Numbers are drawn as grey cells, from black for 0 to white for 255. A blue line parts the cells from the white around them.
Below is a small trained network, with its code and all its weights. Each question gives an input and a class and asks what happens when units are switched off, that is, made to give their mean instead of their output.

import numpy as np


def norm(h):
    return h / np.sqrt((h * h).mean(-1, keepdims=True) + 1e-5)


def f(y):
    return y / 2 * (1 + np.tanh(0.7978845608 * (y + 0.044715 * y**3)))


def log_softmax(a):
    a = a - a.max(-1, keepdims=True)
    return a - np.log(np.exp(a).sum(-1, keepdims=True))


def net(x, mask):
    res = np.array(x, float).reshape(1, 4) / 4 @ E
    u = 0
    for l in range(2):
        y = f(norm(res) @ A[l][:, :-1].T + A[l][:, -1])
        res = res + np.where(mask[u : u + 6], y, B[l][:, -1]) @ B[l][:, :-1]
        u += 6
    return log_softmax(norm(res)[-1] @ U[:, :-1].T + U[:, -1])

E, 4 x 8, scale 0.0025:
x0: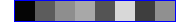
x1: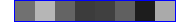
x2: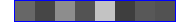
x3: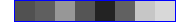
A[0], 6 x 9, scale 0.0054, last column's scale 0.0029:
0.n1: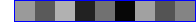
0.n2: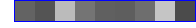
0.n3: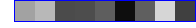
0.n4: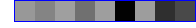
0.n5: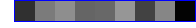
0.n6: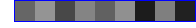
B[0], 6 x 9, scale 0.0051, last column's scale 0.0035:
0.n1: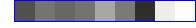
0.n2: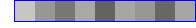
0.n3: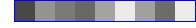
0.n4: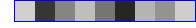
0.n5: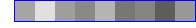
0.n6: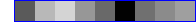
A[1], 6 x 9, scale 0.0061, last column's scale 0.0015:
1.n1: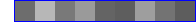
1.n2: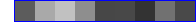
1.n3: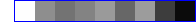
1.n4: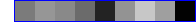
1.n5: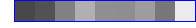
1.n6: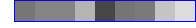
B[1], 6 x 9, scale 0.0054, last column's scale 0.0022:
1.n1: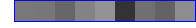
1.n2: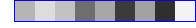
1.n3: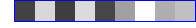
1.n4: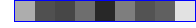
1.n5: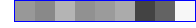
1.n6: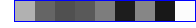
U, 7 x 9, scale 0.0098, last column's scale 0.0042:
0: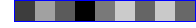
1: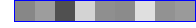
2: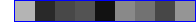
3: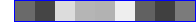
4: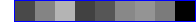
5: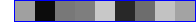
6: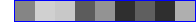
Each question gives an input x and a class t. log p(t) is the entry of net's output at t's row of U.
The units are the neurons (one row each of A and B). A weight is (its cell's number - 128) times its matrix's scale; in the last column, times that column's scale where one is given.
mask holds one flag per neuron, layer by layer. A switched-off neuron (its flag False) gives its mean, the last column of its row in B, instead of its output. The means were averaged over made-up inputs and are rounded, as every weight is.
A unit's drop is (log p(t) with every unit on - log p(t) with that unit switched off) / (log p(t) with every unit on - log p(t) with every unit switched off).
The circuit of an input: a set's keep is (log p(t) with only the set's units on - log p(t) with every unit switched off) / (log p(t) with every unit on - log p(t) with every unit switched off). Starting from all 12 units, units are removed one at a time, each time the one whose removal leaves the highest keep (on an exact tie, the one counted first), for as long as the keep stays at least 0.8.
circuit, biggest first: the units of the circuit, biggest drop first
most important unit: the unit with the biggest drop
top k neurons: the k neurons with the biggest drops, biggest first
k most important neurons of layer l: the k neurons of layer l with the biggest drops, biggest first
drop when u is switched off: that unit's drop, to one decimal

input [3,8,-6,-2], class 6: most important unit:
0.n6
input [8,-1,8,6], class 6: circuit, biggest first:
(1.n2; 0.n5)
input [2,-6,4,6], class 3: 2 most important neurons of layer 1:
(1.n5; 1.n1)
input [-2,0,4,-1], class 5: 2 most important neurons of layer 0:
(0.n1; 0.n4)
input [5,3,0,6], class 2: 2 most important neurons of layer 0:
(0.n2; 0.n1)
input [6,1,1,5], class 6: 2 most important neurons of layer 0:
(0.n5; 0.n3)
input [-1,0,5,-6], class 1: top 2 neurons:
(1.n3; 0.n1)
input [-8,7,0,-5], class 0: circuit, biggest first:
(0.n3; 1.n2)
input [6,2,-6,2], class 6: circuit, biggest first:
(1.n2; 0.n6; 0.n3)
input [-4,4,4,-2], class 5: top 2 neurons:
(0.n4; 0.n1)
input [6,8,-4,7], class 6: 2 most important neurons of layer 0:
(0.n6; 0.n5)
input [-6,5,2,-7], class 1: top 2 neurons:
(1.n3; 0.n4)
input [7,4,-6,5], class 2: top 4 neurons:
(1.n4; 0.n1; 0.n2; 1.n6)
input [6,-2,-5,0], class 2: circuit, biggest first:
(1.n6)
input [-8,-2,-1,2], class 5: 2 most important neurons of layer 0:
(0.n1; 0.n2)
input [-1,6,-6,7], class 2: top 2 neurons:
(1.n4; 0.n1)
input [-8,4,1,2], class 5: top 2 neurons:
(0.n4; 0.n1)
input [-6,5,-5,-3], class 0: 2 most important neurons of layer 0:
(0.n3; 0.n2)
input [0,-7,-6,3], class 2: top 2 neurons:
(1.n4; 0.n3)
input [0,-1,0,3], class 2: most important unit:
0.n2
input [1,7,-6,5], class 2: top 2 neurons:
(1.n4; 0.n1)
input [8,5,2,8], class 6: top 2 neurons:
(1.n2; 0.n5)
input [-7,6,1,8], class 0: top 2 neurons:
(0.n3; 0.n1)
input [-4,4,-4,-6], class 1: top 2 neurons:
(0.n1; 1.n3)
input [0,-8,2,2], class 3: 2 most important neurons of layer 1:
(1.n5; 1.n6)
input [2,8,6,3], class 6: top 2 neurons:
(0.n6; 1.n2)
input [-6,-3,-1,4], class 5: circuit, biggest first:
(0.n1)
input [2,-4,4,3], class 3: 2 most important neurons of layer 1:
(1.n5; 1.n4)
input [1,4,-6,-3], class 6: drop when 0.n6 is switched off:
0.1
